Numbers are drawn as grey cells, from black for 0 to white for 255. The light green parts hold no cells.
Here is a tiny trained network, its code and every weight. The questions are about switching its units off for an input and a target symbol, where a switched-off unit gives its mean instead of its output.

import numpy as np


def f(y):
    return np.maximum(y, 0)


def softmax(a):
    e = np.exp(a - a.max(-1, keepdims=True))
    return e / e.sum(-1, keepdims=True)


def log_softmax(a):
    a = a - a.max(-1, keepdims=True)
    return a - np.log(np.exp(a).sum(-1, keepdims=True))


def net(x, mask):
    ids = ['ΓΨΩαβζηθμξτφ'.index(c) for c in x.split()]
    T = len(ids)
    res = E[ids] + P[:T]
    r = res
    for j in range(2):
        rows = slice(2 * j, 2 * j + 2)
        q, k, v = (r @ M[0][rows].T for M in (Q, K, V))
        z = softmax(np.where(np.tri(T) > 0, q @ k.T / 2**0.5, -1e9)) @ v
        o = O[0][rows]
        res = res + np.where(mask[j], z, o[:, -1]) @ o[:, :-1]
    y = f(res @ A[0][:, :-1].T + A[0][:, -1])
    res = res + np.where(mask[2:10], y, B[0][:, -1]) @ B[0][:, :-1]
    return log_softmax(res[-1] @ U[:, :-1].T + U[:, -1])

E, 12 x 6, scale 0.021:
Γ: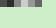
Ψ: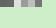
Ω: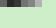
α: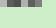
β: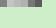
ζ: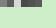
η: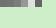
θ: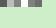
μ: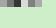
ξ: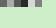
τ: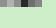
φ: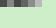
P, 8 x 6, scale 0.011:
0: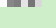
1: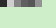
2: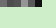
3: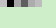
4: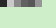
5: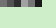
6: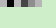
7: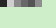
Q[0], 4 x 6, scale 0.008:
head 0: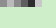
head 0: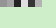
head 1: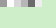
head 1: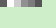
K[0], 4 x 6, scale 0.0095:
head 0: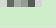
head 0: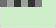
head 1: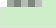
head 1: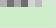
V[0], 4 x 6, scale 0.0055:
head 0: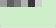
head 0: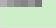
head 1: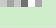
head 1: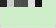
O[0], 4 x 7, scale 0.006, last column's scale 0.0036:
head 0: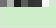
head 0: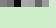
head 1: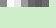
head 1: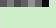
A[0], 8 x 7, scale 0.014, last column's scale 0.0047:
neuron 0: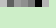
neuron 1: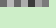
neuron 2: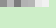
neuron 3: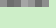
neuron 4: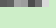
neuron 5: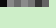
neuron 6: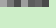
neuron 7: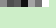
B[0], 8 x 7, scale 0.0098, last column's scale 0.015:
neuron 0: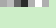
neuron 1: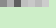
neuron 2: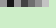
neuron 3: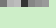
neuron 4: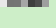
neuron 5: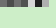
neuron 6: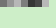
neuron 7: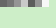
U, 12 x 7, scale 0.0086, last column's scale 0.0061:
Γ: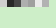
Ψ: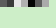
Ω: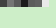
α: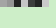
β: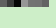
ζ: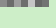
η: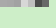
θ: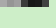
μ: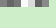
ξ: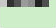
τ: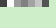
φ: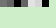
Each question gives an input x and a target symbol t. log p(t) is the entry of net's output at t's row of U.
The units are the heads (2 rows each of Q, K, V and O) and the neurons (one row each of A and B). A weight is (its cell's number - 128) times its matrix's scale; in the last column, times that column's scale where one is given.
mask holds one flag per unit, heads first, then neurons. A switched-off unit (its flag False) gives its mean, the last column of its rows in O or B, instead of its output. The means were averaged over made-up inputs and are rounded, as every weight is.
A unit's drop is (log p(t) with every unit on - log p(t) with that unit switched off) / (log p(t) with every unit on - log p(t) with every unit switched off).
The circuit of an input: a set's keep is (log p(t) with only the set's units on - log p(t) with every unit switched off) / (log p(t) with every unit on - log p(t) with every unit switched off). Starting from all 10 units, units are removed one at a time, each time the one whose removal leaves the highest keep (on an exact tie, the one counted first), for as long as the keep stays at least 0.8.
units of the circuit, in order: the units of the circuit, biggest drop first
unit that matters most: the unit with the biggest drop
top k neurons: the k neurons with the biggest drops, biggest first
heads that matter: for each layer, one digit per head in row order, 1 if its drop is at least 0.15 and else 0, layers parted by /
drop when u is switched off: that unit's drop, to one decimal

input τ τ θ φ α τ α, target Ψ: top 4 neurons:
neuron 6; neuron 1; neuron 7; neuron 3
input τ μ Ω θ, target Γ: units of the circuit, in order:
neuron 2; neuron 6
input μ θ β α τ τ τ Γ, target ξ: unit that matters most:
neuron 5
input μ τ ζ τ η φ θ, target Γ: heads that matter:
01
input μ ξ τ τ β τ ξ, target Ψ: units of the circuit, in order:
neuron 7; neuron 1
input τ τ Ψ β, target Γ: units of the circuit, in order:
neuron 0; neuron 6
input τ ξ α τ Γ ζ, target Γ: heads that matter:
10
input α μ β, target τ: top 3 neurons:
neuron 0; neuron 2; neuron 3
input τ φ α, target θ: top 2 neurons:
neuron 6; neuron 1
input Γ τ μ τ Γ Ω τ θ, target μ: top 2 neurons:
neuron 1; neuron 5
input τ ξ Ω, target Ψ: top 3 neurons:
neuron 7; neuron 1; neuron 0
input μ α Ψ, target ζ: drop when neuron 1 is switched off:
0.2
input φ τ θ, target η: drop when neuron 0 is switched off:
0.2
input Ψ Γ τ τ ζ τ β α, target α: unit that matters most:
neuron 2
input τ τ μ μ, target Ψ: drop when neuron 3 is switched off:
0.1
